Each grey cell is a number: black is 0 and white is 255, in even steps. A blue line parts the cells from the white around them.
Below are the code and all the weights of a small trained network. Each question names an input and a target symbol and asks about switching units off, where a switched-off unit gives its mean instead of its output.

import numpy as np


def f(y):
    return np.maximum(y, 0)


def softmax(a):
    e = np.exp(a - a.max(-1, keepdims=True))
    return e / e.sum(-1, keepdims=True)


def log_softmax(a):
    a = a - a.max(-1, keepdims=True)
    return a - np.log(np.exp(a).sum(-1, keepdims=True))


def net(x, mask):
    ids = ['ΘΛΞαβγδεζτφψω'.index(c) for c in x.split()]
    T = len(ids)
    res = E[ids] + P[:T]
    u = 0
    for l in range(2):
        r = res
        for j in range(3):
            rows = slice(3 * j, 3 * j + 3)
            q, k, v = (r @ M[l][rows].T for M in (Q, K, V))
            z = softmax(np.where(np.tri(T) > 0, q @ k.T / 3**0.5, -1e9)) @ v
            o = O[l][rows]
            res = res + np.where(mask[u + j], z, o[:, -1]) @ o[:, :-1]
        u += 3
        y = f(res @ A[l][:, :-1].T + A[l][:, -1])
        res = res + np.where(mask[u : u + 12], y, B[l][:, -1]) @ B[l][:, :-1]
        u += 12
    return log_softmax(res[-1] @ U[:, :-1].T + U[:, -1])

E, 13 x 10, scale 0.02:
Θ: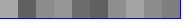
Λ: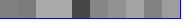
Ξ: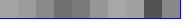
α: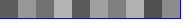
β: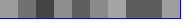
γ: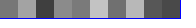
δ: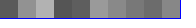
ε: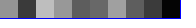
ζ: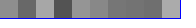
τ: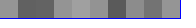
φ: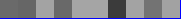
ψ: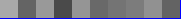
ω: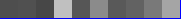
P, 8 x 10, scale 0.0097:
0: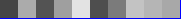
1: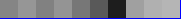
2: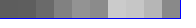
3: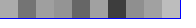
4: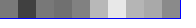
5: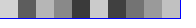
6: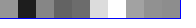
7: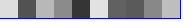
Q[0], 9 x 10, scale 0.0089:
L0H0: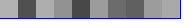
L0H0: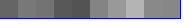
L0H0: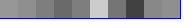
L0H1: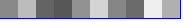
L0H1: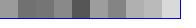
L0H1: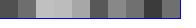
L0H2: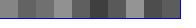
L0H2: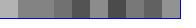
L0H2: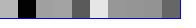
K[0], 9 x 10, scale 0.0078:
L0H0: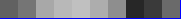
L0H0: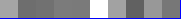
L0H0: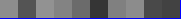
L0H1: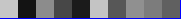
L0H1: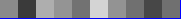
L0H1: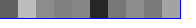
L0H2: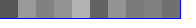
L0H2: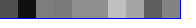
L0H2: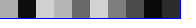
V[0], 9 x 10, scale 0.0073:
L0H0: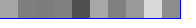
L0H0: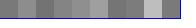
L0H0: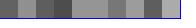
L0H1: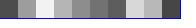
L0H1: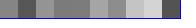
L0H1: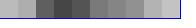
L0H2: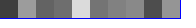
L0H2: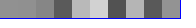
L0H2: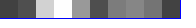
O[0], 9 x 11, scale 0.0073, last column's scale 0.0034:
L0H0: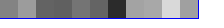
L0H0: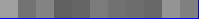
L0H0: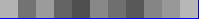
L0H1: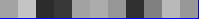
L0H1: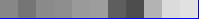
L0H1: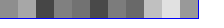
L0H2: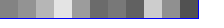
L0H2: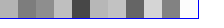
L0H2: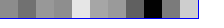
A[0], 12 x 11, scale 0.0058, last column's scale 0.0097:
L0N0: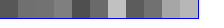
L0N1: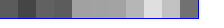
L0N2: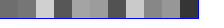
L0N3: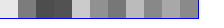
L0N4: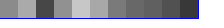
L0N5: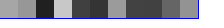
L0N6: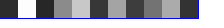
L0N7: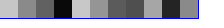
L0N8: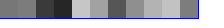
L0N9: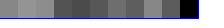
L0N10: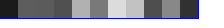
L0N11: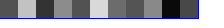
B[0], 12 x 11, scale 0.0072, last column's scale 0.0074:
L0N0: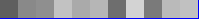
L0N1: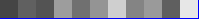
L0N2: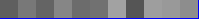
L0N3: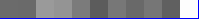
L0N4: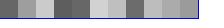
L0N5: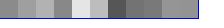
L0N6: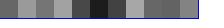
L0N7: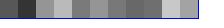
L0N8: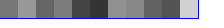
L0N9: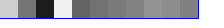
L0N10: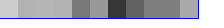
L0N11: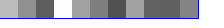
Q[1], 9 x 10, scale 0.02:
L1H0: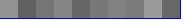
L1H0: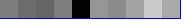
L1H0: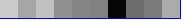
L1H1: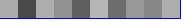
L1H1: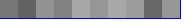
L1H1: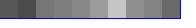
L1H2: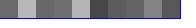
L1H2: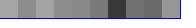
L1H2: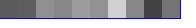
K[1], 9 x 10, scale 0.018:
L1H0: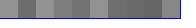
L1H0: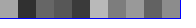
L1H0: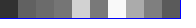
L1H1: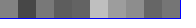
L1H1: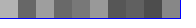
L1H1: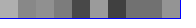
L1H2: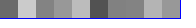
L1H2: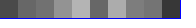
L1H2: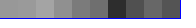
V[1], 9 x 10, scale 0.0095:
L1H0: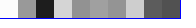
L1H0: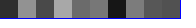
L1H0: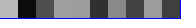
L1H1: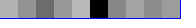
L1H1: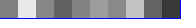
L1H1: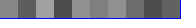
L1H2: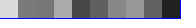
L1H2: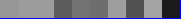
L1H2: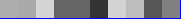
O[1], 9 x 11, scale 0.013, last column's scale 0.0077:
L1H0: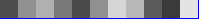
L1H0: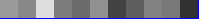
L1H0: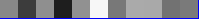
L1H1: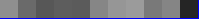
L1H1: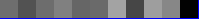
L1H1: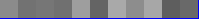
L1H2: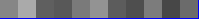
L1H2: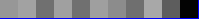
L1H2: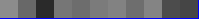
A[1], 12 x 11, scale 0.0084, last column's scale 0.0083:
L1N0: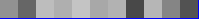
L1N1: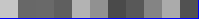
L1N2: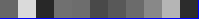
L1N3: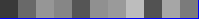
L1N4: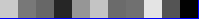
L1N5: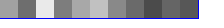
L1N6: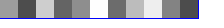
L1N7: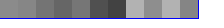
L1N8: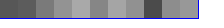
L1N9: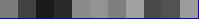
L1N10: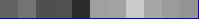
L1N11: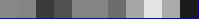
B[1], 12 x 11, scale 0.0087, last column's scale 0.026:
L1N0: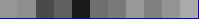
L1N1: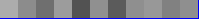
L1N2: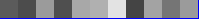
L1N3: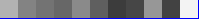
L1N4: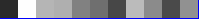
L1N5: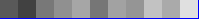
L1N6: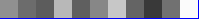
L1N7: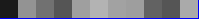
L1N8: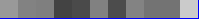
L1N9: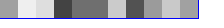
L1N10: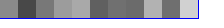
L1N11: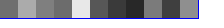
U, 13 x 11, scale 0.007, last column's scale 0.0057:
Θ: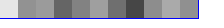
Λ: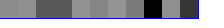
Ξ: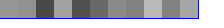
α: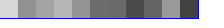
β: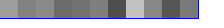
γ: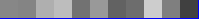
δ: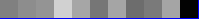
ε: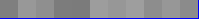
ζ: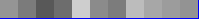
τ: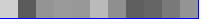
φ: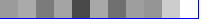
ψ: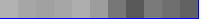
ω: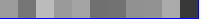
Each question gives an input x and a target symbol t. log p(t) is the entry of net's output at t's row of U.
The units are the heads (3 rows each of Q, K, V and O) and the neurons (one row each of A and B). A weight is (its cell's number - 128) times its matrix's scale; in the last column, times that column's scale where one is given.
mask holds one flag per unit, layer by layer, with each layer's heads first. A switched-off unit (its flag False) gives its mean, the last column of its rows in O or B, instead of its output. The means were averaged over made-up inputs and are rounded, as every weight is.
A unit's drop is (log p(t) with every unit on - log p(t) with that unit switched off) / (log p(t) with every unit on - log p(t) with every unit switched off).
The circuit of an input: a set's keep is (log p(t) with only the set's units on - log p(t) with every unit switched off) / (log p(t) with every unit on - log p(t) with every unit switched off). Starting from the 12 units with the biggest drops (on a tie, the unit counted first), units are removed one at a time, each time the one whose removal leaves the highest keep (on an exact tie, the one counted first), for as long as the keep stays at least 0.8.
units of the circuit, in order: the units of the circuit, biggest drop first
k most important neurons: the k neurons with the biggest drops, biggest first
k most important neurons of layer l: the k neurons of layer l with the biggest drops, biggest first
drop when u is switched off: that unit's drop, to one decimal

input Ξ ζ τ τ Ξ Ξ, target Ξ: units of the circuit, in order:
L1H0, L0H2
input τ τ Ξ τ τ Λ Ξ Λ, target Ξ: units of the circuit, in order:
L1H0, L1H2
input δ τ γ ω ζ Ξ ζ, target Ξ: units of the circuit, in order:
L1H0, L0H2
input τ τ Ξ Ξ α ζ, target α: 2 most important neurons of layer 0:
L0N0, L0N3
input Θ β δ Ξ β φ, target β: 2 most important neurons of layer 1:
L1N6, L1N3
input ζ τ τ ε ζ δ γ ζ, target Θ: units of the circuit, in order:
L0H2, L1H2, L1N9
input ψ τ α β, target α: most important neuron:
L1N3
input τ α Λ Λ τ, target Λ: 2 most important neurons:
L1N5, L1N10
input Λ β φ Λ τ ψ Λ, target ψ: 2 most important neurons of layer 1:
L1N11, L1N4
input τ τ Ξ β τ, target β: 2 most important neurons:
L1N6, L1N3
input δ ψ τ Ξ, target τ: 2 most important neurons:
L1N6, L0N1
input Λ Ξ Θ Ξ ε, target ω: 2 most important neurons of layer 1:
L1N5, L1N6
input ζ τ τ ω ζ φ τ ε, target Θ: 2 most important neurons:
L1N9, L1N6
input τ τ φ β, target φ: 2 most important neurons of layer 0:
L0N5, L0N1
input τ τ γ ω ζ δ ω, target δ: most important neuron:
L1N2
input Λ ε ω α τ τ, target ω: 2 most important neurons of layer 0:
L0N7, L0N6
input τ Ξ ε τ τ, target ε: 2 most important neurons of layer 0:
L0N10, L0N4
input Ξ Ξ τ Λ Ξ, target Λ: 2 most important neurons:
L1N5, L1N10
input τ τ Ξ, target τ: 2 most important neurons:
L1N6, L0N0
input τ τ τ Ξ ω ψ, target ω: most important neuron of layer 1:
L1N5
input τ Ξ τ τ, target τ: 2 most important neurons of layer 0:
L0N1, L0N4
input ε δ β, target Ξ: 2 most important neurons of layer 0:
L0N4, L0N10
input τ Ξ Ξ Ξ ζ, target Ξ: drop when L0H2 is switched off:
0.2
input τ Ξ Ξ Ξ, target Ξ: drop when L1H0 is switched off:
0.4
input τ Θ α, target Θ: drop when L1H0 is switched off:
0.1
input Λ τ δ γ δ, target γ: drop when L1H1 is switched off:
0.1
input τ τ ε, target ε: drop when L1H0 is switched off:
0.6
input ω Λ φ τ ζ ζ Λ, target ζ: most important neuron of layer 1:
L1N6
